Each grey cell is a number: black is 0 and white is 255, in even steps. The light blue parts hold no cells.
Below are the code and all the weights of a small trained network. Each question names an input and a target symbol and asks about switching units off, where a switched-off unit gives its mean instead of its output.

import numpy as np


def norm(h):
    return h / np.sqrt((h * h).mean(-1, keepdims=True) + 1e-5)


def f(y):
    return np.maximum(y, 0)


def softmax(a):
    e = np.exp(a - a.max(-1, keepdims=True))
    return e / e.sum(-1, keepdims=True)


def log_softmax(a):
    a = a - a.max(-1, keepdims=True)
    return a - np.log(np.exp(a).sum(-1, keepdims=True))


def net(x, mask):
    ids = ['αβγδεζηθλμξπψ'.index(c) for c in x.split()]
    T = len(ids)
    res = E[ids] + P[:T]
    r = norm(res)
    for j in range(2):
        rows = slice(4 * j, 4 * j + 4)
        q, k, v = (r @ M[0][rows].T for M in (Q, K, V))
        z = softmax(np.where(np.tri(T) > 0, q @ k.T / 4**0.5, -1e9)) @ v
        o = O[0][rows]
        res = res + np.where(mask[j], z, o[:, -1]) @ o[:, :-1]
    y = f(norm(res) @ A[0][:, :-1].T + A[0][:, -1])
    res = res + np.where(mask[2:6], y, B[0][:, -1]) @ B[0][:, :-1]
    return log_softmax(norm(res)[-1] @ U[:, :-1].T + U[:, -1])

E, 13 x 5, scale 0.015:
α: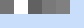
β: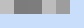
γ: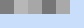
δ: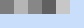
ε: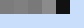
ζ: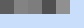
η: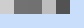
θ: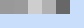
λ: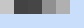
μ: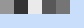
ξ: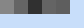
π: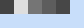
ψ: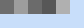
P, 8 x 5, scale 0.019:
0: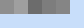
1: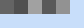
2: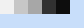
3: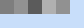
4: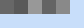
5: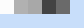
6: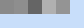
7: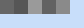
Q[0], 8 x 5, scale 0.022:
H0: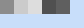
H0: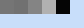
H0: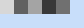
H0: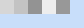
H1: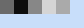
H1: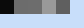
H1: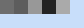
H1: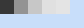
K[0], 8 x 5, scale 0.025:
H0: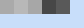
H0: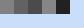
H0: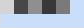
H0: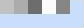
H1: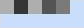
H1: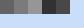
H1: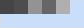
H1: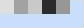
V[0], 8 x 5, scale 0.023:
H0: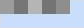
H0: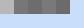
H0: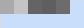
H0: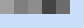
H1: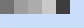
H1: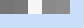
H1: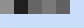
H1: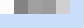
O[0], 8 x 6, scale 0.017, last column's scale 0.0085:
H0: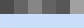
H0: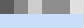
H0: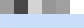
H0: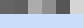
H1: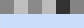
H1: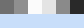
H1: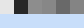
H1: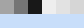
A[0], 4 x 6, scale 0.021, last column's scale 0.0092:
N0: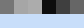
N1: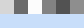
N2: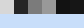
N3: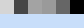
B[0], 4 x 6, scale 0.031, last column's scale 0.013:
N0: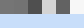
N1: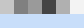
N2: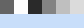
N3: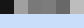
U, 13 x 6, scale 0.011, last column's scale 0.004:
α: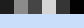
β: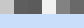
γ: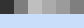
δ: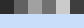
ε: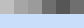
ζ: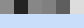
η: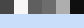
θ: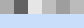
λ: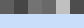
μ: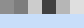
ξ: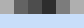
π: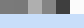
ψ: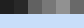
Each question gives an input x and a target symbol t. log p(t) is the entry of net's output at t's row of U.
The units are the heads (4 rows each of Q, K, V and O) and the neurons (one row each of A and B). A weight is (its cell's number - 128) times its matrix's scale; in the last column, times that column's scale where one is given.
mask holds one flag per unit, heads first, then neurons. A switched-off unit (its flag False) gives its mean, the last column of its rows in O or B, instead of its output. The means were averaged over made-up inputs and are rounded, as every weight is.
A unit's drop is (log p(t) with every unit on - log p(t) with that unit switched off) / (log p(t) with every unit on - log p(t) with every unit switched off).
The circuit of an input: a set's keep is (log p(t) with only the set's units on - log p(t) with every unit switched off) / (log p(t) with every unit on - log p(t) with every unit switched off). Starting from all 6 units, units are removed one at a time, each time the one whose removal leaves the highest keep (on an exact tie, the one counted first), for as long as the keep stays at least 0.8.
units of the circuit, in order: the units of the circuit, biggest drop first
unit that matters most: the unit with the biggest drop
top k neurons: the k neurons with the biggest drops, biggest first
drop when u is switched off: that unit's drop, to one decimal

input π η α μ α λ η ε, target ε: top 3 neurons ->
[N1 N0 N2]
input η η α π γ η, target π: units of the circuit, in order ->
[H1 N2]
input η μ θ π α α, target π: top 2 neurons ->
[N0 N2]
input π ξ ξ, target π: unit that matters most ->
H1
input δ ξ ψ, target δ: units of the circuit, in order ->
[H1 H0]
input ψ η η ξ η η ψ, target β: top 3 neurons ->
[N2 N1 N3]
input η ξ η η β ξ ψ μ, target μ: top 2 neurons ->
[N1 N0]
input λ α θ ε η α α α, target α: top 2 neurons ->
[N0 N2]
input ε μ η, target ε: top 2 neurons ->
[N1 N0]
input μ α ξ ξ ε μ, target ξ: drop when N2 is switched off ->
0.1
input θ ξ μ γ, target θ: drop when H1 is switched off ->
0.8
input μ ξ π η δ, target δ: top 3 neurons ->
[N0 N2 N1]
